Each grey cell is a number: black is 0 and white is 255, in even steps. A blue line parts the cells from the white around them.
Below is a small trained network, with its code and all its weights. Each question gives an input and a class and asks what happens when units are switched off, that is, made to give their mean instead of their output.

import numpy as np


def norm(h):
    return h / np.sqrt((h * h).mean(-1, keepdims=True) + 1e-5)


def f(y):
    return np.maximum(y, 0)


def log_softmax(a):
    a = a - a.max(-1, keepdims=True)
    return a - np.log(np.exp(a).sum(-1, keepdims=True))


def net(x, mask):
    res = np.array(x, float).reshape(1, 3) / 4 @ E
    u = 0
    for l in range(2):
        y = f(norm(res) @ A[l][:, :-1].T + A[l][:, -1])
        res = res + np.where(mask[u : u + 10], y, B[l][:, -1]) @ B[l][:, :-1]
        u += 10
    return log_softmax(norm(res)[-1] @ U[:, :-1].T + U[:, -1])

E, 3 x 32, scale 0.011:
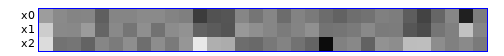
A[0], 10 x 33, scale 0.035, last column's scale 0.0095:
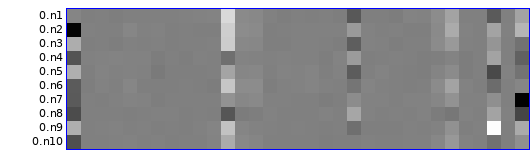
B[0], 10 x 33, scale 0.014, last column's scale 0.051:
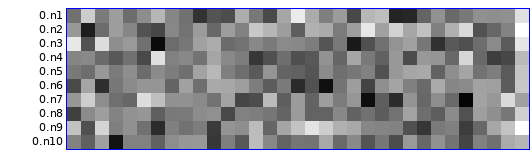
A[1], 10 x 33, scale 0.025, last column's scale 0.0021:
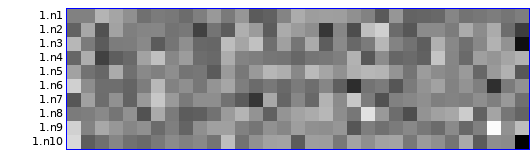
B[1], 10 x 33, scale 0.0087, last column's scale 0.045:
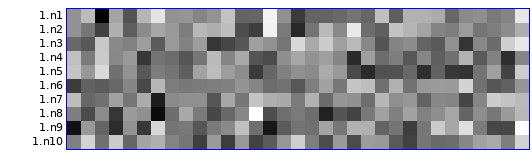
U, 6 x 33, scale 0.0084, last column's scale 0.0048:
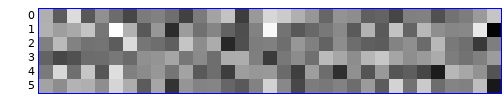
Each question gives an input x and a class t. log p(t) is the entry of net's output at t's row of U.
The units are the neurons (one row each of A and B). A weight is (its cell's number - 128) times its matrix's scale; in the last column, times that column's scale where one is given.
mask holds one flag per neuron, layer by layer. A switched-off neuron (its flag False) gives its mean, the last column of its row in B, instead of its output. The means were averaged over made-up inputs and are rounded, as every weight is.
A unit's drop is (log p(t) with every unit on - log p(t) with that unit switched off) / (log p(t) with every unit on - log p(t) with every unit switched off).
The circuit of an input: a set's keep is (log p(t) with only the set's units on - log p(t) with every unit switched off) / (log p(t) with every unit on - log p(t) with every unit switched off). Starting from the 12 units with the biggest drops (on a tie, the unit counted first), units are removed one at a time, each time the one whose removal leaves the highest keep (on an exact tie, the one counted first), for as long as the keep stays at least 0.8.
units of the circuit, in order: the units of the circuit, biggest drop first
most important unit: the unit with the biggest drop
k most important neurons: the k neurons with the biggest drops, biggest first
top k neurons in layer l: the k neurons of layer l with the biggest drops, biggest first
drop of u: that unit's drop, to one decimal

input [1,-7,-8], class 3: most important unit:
0.n9
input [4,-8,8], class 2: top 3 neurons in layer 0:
[0.n9, 0.n5, 0.n2]
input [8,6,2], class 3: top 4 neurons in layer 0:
[0.n9, 0.n2, 0.n3, 0.n8]
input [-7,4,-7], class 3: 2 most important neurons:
[0.n8, 0.n4]
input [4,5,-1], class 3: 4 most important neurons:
[0.n9, 0.n2, 0.n7, 0.n3]
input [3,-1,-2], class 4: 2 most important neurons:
[0.n2, 0.n3]
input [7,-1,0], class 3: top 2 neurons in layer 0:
[0.n9, 0.n2]
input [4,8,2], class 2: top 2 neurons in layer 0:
[0.n2, 0.n1]
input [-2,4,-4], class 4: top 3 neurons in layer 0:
[0.n2, 0.n8, 0.n3]
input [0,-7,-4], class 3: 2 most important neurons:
[0.n9, 0.n1]
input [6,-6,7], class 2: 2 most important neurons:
[0.n2, 0.n5]
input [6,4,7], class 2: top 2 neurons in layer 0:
[0.n5, 0.n2]
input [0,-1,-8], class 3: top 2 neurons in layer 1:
[1.n10, 1.n5]
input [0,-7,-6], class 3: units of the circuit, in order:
[0.n9]
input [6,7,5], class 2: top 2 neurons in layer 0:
[0.n2, 0.n5]
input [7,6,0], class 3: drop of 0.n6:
0.5
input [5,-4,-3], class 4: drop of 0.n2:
0.5
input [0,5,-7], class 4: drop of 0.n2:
1.0
